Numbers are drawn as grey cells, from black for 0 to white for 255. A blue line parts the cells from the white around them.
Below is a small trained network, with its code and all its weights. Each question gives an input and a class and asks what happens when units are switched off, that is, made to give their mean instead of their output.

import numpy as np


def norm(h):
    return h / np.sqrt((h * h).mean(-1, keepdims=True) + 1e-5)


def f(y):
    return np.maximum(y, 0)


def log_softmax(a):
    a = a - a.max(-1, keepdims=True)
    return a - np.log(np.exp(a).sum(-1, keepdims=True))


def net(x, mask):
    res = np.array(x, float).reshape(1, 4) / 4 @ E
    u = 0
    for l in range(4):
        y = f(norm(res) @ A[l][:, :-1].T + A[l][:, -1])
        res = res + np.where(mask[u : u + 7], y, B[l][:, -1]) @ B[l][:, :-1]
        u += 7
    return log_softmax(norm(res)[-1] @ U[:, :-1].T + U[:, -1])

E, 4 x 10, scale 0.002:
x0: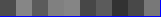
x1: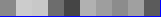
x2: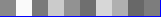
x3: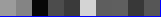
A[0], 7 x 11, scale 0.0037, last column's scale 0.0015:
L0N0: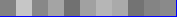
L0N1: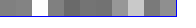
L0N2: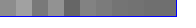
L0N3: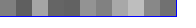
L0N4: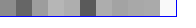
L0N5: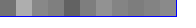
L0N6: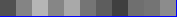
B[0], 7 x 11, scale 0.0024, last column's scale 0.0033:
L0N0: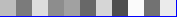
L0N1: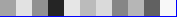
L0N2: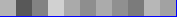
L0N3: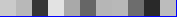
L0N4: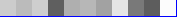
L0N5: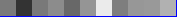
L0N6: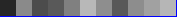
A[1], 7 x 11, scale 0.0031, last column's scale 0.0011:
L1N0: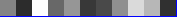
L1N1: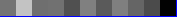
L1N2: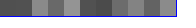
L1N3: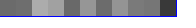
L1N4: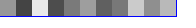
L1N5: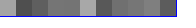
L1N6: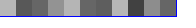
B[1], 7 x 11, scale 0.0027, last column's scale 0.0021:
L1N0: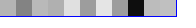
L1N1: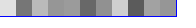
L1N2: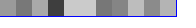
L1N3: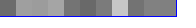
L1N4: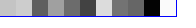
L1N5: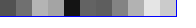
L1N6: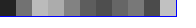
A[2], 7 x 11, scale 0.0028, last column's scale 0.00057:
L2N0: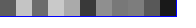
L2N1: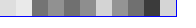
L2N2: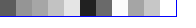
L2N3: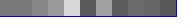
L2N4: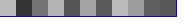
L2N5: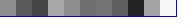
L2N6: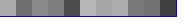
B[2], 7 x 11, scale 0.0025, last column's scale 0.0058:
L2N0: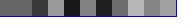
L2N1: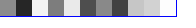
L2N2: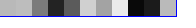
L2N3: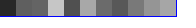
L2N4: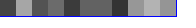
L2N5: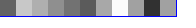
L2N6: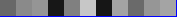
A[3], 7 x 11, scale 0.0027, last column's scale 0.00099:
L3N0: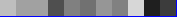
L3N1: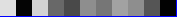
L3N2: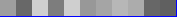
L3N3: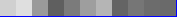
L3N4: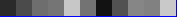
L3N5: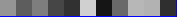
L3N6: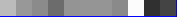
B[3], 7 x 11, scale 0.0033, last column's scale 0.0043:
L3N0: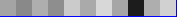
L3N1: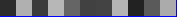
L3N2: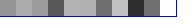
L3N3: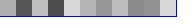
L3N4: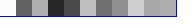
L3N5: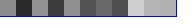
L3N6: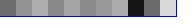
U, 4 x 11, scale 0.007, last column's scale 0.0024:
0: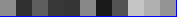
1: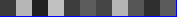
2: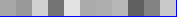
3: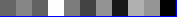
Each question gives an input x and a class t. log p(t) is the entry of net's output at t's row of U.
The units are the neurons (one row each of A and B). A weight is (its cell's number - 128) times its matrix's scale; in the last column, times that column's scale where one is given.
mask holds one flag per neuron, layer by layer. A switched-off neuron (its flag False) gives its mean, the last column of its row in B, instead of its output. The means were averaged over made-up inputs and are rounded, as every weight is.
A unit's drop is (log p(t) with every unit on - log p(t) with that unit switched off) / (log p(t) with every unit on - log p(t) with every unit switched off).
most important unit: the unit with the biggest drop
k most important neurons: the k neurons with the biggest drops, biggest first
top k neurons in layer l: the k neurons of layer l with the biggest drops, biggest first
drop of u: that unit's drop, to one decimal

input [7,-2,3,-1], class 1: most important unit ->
L2N1
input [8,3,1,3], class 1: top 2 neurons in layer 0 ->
L0N4, L0N1
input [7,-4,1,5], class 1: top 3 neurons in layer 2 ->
L2N1, L2N5, L2N6
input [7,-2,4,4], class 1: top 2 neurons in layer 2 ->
L2N5, L2N1
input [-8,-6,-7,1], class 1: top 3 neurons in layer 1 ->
L1N0, L1N4, L1N6
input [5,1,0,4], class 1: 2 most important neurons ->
L0N1, L2N1
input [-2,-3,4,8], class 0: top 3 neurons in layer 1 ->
L1N4, L1N5, L1N0
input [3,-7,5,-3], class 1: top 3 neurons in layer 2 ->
L2N0, L2N1, L2N3
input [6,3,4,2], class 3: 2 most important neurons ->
L0N4, L0N1
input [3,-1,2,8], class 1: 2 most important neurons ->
L0N1, L2N5
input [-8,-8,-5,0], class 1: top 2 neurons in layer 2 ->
L2N1, L2N4
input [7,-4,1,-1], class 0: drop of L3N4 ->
0.4
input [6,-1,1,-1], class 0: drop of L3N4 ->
0.2
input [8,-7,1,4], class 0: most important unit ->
L3N4
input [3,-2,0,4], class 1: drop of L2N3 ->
0.1
